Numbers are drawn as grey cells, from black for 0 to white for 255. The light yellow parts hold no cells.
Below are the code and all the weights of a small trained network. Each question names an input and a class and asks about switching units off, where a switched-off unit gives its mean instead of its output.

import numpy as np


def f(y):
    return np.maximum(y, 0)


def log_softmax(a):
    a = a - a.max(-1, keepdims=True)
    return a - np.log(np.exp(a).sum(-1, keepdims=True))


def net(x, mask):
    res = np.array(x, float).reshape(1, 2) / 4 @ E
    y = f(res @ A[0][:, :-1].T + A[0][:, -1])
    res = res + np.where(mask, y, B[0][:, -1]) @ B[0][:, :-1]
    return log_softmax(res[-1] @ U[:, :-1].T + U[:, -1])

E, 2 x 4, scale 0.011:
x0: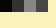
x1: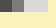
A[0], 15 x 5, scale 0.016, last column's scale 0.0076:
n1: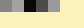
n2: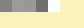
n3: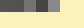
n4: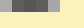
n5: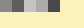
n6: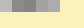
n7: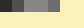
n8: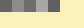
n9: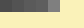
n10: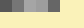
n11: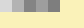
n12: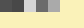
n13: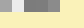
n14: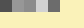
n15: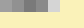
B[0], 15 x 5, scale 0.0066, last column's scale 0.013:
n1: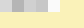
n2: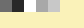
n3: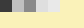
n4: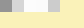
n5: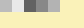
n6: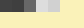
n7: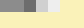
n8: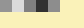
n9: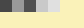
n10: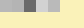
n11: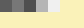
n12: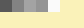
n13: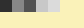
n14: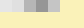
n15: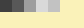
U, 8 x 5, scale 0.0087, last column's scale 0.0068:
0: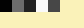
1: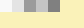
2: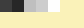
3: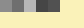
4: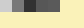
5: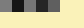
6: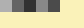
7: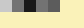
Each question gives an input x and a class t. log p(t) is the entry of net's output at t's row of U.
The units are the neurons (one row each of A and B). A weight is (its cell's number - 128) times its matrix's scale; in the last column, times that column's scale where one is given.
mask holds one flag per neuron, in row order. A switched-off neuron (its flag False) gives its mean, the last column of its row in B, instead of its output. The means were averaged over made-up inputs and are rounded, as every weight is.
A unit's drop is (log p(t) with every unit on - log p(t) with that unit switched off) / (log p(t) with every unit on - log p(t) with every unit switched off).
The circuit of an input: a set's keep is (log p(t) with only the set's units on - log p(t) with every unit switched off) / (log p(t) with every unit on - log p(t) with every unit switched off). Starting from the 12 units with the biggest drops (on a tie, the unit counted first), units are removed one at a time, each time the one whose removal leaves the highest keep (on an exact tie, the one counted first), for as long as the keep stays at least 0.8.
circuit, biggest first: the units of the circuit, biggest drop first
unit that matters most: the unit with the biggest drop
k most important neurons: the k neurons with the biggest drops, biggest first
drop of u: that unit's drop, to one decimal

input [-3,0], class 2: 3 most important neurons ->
n9, n3, n7
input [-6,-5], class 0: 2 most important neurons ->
n13, n11
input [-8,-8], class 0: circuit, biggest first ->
n13
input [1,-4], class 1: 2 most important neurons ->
n1, n6
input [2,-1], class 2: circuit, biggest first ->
n13, n11, n5
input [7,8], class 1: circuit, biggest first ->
n14, n5
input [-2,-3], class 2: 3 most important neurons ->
n14, n5, n10
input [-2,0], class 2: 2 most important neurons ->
n9, n3
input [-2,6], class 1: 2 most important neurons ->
n14, n5
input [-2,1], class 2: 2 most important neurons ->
n9, n3
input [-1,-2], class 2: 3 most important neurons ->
n14, n5, n10
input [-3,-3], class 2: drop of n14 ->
0.2
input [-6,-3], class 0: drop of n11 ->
0.1
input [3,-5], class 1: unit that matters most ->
n1
